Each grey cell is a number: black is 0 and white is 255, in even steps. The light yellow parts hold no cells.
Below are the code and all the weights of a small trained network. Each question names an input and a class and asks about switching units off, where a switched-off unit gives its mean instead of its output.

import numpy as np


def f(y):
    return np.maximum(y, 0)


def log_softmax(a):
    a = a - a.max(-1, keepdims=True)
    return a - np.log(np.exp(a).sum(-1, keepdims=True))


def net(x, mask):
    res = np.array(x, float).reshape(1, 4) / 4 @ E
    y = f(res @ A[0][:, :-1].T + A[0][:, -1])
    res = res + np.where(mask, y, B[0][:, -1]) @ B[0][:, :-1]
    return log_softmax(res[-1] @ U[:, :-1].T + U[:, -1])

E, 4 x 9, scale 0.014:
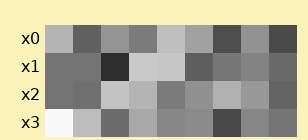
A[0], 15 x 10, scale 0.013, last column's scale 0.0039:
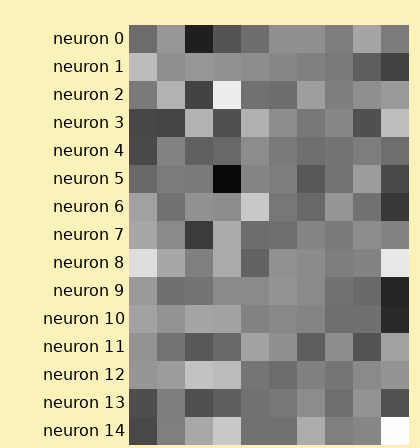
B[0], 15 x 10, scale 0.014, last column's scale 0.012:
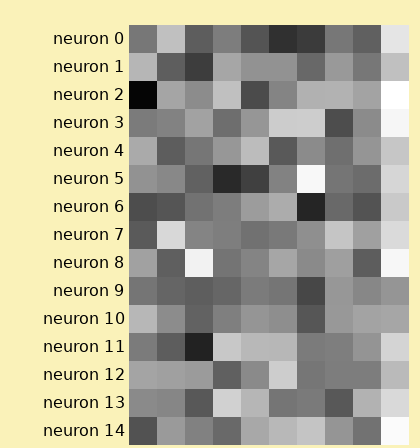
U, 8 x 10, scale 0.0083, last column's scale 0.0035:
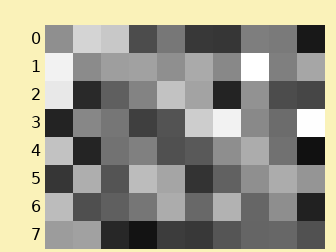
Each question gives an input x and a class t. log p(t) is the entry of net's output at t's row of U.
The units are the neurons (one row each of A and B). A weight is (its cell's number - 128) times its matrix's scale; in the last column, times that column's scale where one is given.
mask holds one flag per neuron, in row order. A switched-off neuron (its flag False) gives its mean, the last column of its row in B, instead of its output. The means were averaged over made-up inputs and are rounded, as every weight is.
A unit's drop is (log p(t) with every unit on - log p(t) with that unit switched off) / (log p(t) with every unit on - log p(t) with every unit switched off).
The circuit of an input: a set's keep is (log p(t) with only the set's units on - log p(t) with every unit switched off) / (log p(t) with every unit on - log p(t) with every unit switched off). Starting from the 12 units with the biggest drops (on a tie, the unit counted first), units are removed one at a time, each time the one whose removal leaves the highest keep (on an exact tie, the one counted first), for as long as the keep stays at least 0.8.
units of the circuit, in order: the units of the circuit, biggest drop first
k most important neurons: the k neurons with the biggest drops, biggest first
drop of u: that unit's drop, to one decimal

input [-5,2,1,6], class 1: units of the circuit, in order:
neuron 8
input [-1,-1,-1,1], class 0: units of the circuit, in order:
neuron 14; neuron 3; neuron 11
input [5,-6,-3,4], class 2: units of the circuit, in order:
neuron 2; neuron 7
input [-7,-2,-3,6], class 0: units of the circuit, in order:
neuron 0; neuron 14; neuron 11
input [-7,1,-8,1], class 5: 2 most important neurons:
neuron 13; neuron 2
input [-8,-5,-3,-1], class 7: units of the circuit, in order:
neuron 0; neuron 2
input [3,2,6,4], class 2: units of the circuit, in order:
neuron 6; neuron 1
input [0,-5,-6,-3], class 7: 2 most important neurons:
neuron 2; neuron 14
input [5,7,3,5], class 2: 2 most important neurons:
neuron 6; neuron 11
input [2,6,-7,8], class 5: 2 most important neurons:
neuron 7; neuron 2
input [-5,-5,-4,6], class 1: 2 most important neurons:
neuron 8; neuron 6
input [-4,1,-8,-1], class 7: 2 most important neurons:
neuron 5; neuron 0
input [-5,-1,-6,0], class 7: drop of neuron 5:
0.2
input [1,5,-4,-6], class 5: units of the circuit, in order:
neuron 13
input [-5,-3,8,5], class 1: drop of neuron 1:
0.0
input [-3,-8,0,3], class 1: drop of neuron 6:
0.1
